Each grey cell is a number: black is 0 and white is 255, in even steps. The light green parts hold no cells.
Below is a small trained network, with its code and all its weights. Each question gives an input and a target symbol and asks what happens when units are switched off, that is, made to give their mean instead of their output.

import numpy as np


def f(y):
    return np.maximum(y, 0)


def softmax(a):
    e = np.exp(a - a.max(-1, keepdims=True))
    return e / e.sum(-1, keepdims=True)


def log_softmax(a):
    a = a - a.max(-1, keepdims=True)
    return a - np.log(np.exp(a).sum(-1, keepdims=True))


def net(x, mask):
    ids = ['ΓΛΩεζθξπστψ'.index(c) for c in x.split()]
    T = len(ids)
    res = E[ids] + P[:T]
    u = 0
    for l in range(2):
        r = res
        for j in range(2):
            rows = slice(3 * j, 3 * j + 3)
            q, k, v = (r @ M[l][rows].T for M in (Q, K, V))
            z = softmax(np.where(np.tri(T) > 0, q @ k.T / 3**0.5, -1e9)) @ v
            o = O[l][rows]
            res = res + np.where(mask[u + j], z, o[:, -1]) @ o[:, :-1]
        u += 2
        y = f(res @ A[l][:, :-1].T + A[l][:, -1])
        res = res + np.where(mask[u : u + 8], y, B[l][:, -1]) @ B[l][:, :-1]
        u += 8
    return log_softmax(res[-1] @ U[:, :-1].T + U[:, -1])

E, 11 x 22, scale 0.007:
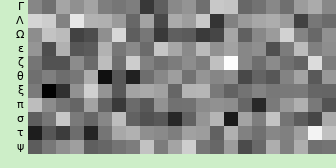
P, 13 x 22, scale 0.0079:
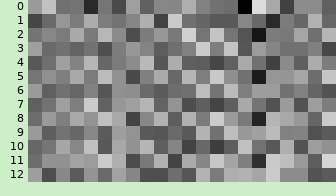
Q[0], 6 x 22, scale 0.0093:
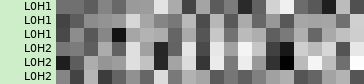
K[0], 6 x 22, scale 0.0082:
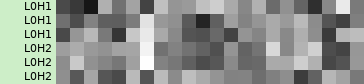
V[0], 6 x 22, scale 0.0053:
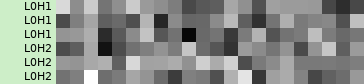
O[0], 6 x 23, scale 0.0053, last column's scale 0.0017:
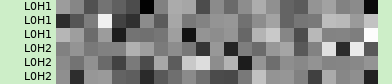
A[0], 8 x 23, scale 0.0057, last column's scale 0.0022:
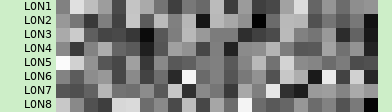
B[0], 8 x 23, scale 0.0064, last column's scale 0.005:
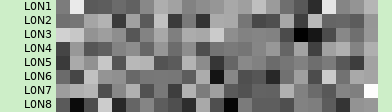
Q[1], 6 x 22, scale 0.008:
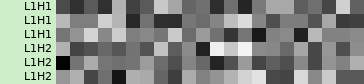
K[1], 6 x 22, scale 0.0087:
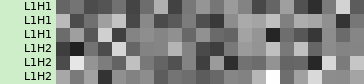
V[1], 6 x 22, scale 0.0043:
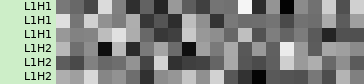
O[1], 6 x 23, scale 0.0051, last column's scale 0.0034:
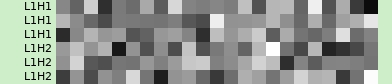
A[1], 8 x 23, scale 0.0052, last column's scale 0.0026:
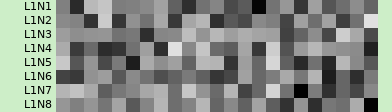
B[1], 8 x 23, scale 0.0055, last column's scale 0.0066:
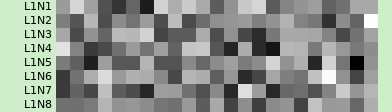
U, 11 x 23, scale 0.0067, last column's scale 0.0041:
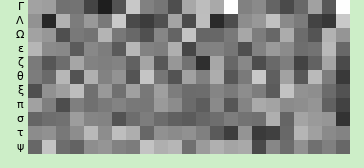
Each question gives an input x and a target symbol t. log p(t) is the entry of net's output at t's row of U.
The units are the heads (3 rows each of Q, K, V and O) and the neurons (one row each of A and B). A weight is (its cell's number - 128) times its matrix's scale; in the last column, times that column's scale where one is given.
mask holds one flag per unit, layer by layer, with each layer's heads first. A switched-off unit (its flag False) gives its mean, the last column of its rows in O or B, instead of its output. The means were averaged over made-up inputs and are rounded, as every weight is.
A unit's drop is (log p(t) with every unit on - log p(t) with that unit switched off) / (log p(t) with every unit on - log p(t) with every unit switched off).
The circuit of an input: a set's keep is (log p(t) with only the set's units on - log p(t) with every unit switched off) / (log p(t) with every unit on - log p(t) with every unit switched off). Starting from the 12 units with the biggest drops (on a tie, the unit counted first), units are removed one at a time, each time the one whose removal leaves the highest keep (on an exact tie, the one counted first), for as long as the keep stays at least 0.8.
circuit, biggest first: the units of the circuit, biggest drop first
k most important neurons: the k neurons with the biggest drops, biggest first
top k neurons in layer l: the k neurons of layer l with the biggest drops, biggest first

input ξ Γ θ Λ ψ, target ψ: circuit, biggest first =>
[L1H2, L0N2]
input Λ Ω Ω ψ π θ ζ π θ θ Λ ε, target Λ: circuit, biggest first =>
[L0H2, L1N3]
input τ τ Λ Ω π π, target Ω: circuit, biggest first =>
[L0H1, L0N7, L1N3]
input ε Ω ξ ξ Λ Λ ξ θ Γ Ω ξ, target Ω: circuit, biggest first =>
[L1H1, L0N6, L0H2]
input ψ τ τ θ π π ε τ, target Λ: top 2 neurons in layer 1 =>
[L1N2, L1N7]
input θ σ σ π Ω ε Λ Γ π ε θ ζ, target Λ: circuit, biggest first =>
[L1N3, L0H2]
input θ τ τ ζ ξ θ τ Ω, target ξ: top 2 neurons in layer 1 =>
[L1N6, L1N7]
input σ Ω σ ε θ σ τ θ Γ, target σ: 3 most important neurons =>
[L0N4, L0N6, L0N7]
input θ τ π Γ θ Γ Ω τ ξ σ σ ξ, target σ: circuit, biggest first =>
[L0H2, L0N4, L0H1, L0N6]
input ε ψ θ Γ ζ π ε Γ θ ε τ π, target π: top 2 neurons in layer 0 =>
[L0N8, L0N7]
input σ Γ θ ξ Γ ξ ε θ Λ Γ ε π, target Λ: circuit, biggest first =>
[L1N3, L0H2]
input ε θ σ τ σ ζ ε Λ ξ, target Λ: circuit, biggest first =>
[L0H2, L1N3]
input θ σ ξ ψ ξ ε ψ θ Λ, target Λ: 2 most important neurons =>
[L1N3, L1N7]
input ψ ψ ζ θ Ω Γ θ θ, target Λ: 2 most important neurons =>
[L0N3, L0N1]
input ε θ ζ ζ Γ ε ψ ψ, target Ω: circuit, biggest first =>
[L1H1, L0N6, L0H2, L1H2]
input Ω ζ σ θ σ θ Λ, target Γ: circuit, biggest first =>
[L1H2, L1N7]
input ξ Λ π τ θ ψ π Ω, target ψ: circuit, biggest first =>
[L1H2, L0N2]
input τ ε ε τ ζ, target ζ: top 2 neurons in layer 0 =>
[L0N1, L0N2]
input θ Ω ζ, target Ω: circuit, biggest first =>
[L0N7, L0H1, L0H2, L1N3]
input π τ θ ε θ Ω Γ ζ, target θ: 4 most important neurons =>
[L0N3, L0N5, L0N8, L0N1]
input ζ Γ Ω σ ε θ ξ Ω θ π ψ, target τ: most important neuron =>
[L0N5]
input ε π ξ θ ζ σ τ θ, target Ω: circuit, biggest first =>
[L1H1, L0N6, L0H2, L1H2]
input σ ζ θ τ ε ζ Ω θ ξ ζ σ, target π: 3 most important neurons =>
[L1N4, L0N6, L1N5]
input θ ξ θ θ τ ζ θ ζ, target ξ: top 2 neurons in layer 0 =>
[L0N3, L0N1]
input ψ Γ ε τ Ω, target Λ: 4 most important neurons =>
[L0N3, L0N1, L0N2, L1N2]
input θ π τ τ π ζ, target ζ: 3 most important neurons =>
[L0N8, L0N1, L0N7]
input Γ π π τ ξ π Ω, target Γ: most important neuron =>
[L0N8]
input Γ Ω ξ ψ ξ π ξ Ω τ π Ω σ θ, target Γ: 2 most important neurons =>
[L0N6, L0N5]
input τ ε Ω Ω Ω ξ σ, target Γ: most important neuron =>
[L0N7]
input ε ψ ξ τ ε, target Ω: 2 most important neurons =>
[L0N6, L0N3]
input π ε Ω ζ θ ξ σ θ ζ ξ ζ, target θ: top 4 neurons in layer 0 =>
[L0N3, L0N5, L0N8, L0N7]
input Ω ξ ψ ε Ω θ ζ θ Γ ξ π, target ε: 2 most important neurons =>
[L1N1, L0N5]
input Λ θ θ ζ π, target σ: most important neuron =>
[L0N3]
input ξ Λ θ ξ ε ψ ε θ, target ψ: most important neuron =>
[L0N2]
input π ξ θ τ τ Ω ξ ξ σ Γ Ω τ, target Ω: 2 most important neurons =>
[L0N7, L0N6]
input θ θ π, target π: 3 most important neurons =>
[L0N8, L1N4, L1N5]
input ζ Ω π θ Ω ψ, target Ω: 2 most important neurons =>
[L0N7, L1N3]
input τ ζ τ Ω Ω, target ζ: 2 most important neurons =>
[L1N7, L1N2]
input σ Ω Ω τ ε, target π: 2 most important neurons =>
[L1N4, L0N6]
